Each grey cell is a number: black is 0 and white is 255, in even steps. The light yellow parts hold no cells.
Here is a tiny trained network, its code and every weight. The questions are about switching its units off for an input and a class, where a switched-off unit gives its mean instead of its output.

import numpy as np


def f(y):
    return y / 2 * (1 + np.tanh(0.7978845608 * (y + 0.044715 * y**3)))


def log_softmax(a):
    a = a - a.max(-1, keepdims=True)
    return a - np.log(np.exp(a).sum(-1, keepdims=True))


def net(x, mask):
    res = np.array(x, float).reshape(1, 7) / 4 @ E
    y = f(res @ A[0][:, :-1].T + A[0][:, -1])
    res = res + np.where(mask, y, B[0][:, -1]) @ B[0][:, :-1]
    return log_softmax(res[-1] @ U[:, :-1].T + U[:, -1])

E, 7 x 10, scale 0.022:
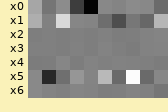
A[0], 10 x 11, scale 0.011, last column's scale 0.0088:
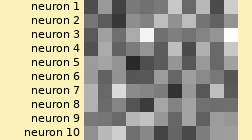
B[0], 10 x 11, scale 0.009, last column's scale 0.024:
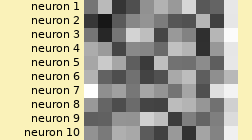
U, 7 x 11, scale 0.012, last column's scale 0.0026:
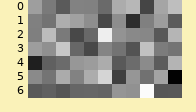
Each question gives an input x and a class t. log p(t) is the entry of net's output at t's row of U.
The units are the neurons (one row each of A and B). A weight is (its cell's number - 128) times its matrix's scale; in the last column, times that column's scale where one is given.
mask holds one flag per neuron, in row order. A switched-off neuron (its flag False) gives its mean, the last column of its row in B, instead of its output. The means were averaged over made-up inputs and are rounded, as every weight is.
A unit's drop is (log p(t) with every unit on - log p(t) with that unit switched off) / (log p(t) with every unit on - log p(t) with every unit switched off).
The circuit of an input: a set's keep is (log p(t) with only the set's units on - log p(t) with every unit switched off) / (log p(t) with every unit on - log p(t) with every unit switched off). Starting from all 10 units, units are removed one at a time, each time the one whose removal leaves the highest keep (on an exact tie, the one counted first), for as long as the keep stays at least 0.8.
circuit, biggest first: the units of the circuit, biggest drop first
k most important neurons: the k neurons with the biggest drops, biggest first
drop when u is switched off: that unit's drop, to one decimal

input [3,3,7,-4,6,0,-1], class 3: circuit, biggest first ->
[neuron 3; neuron 4]
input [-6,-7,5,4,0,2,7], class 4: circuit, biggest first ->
[neuron 2]
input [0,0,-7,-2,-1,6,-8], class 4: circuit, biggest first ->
[neuron 2; neuron 4]
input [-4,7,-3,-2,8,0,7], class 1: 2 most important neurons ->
[neuron 10; neuron 1]
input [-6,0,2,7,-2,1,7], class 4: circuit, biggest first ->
[neuron 7; neuron 9]
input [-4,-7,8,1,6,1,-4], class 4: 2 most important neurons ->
[neuron 2; neuron 7]
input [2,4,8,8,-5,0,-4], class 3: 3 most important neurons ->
[neuron 3; neuron 4; neuron 1]
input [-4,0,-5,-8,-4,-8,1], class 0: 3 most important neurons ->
[neuron 4; neuron 1; neuron 2]
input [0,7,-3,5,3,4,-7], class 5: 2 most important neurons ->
[neuron 4; neuron 3]
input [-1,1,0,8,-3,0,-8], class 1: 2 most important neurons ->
[neuron 1; neuron 4]
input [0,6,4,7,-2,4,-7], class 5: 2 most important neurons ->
[neuron 4; neuron 3]
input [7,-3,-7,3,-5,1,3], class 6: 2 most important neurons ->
[neuron 8; neuron 7]
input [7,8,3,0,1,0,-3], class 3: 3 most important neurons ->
[neuron 3; neuron 4; neuron 5]
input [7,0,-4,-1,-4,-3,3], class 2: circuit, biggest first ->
[neuron 5]
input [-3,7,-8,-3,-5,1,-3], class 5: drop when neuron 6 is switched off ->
0.0
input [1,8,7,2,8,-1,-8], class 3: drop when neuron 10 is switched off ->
0.1
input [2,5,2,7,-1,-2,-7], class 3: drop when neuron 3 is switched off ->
0.2
